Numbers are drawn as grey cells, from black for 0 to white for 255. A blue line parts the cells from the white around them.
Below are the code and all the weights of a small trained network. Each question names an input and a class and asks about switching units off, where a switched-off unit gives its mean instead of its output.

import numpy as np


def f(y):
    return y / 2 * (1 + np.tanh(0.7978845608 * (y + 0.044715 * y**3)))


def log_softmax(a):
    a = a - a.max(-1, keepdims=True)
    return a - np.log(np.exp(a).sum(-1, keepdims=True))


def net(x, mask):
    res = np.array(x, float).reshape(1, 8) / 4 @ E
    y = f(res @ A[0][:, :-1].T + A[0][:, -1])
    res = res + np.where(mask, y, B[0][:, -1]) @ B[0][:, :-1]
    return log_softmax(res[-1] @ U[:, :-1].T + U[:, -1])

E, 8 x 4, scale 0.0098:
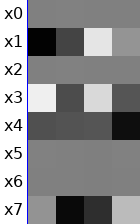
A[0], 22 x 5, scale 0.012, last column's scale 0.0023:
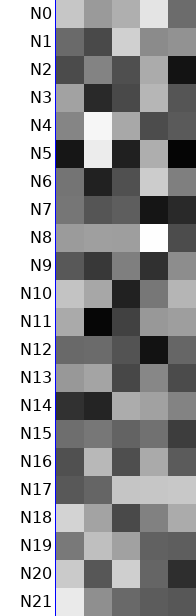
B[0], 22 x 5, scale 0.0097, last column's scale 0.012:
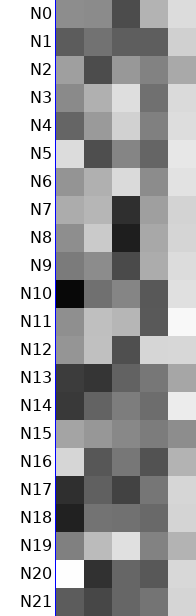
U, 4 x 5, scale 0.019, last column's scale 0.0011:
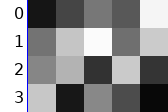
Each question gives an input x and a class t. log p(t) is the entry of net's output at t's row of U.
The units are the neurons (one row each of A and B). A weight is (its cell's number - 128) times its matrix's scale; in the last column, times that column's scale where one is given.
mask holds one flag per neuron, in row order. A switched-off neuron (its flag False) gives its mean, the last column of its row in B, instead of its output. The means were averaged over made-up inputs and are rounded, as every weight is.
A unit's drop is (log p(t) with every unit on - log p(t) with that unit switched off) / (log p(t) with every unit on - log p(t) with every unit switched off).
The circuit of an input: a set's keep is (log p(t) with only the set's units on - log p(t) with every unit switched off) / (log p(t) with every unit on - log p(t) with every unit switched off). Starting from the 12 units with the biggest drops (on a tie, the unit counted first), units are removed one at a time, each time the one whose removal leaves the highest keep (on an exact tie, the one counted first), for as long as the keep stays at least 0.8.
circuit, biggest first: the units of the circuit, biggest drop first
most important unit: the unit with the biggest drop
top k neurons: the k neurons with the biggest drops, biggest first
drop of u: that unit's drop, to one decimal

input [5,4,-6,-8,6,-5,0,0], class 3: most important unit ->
N5
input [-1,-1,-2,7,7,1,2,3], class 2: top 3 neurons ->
(N12, N7, N9)
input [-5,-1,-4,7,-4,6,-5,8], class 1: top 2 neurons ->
(N3, N11)
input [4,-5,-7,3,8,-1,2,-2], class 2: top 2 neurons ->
(N12, N7)
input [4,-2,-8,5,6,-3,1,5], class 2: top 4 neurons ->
(N7, N12, N9, N4)
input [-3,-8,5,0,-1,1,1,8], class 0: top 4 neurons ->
(N10, N18, N13, N21)
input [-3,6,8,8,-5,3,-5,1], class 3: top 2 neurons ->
(N20, N10)
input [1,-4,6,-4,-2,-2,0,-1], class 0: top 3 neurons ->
(N10, N20, N18)
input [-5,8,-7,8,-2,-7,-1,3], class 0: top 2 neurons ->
(N17, N14)
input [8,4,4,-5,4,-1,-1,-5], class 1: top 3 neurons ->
(N20, N19, N4)
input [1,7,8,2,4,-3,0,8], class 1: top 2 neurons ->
(N6, N11)
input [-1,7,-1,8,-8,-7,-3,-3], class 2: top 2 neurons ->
(N8, N0)
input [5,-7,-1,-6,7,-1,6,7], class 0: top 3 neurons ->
(N10, N13, N18)
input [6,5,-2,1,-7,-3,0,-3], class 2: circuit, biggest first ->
(N8)
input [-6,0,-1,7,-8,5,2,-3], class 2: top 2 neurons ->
(N8, N0)
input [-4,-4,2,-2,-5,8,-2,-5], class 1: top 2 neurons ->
(N4, N19)
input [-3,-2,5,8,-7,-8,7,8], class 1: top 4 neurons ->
(N3, N11, N6, N5)
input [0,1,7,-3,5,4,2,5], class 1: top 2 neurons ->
(N6, N11)
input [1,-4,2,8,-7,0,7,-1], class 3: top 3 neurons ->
(N20, N12, N21)
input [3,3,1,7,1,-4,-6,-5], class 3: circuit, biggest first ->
(N20)
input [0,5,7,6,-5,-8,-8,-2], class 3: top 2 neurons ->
(N20, N10)
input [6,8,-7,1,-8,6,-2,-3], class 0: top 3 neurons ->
(N17, N14, N12)
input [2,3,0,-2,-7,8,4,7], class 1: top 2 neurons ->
(N6, N3)
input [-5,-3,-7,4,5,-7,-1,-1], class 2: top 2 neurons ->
(N12, N7)
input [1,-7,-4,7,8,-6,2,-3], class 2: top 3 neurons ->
(N12, N7, N14)
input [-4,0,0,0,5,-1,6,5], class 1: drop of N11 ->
0.3
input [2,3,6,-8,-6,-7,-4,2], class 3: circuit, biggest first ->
(N5)
